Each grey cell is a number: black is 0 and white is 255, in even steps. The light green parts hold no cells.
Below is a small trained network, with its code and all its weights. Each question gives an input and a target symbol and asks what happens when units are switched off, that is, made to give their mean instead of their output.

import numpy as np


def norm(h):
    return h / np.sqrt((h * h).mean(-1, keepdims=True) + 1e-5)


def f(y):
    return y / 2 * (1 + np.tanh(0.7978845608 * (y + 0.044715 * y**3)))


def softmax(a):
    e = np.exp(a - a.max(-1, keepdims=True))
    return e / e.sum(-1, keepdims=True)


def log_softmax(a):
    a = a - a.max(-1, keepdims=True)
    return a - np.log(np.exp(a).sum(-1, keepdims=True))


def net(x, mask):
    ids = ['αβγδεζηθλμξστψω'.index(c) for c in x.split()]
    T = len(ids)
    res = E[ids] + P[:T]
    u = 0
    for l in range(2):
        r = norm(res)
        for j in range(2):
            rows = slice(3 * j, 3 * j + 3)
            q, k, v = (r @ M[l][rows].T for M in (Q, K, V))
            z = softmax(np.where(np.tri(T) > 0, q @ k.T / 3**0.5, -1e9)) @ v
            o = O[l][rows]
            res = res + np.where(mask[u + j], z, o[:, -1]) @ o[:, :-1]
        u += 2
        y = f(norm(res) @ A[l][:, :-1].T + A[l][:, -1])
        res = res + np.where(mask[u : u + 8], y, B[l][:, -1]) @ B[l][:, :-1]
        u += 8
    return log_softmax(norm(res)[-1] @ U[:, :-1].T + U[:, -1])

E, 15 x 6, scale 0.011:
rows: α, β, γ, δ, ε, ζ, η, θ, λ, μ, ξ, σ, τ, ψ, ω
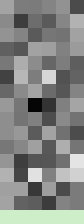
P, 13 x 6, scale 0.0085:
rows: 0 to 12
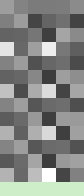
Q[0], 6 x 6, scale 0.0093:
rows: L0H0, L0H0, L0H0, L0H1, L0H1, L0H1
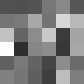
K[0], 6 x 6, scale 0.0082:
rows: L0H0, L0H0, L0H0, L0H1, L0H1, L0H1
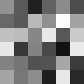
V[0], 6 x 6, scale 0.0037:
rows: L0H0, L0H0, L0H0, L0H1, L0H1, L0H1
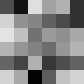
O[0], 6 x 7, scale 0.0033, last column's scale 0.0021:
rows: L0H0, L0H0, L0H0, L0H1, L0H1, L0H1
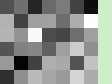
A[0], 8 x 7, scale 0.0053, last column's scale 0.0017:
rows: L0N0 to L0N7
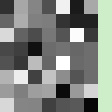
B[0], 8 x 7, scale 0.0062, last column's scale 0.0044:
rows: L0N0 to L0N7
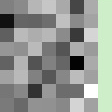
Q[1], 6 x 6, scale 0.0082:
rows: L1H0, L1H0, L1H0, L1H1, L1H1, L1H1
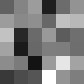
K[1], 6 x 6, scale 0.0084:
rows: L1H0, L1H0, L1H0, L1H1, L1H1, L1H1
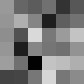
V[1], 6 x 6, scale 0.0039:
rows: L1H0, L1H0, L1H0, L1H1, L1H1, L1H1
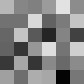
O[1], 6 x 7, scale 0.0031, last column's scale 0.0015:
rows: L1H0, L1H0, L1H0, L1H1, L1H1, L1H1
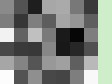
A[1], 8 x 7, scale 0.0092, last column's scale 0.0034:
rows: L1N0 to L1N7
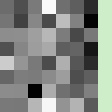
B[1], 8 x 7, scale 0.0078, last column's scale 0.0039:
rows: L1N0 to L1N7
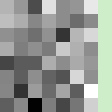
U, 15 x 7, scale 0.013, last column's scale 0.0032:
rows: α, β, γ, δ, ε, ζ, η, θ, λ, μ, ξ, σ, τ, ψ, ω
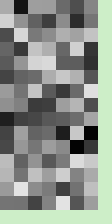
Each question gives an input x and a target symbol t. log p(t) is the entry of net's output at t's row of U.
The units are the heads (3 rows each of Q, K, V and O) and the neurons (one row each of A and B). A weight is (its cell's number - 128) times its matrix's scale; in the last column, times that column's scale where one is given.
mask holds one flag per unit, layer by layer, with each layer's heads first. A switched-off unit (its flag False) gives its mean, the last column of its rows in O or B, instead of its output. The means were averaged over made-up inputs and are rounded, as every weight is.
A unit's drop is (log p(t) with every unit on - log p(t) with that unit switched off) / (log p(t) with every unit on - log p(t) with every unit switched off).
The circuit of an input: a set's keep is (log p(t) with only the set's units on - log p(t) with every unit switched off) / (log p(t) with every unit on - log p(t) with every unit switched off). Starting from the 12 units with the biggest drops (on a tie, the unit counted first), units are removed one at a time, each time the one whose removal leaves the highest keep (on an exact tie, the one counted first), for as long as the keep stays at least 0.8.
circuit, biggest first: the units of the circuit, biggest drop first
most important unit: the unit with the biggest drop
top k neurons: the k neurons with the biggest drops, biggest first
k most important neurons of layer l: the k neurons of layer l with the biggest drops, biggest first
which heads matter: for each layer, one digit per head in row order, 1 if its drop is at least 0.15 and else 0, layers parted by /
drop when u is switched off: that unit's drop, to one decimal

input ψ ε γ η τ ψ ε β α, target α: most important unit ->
L0N0
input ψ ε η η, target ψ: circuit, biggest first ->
(L1N6, L1N7)
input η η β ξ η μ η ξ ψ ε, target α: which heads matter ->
01 / 00
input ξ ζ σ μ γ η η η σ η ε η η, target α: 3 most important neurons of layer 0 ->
(L0N6, L0N2, L0N3)
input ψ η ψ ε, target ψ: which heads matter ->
01 / 00
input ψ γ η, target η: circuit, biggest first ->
(L1N7, L1H0)
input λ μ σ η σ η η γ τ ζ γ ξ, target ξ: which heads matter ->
10 / 00
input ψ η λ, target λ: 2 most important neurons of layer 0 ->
(L0N4, L0N2)
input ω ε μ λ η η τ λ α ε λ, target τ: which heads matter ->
00 / 00
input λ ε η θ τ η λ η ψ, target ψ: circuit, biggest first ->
(L0N2, L0N3)
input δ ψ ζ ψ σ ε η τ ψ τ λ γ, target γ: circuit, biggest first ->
(L1N6, L0N2)
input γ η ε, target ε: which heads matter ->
00 / 00
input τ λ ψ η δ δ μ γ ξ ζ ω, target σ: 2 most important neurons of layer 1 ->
(L1N7, L1N6)
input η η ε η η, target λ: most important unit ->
L0N1
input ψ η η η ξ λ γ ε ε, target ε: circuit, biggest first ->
(L0N0, L1N5)
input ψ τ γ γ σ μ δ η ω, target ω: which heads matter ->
10 / 00
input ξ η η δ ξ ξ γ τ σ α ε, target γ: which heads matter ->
00 / 00
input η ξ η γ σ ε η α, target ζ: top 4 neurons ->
(L1N4, L0N5, L0N2, L0N6)
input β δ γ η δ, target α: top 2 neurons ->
(L0N2, L1N7)
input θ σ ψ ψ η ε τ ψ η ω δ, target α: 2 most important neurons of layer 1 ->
(L1N6, L1N7)
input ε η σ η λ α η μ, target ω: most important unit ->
L0N5
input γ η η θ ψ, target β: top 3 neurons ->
(L1N6, L0N5, L1N7)
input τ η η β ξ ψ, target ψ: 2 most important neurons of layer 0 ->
(L0N2, L0N3)
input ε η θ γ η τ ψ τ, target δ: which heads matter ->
10 / 00
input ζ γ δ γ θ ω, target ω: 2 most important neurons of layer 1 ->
(L1N4, L1N1)
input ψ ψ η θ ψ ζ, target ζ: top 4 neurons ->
(L0N1, L1N3, L0N2, L1N5)
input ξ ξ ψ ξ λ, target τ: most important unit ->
L0N6
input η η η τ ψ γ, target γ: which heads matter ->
10 / 01
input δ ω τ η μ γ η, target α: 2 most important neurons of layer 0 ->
(L0N6, L0N3)
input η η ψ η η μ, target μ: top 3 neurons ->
(L0N0, L0N3, L0N6)
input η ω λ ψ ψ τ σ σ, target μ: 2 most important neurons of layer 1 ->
(L1N6, L1N0)
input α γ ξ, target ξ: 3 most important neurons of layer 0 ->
(L0N4, L0N0, L0N7)
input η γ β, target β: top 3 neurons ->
(L1N1, L0N4, L0N6)
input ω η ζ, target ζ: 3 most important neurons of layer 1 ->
(L1N3, L1N5, L1N6)
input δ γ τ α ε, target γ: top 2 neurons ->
(L1N6, L0N5)
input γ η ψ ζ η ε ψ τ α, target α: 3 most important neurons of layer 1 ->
(L1N5, L1N7, L1N2)
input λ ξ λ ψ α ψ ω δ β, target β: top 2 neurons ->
(L1N1, L0N4)
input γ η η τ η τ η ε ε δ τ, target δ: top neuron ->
(L0N4)
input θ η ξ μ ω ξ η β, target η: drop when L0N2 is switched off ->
0.2
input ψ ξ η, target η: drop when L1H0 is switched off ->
0.1
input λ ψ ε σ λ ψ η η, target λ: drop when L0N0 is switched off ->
0.1
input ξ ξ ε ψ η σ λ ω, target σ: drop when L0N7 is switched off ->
0.3
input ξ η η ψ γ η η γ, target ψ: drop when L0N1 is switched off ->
0.0
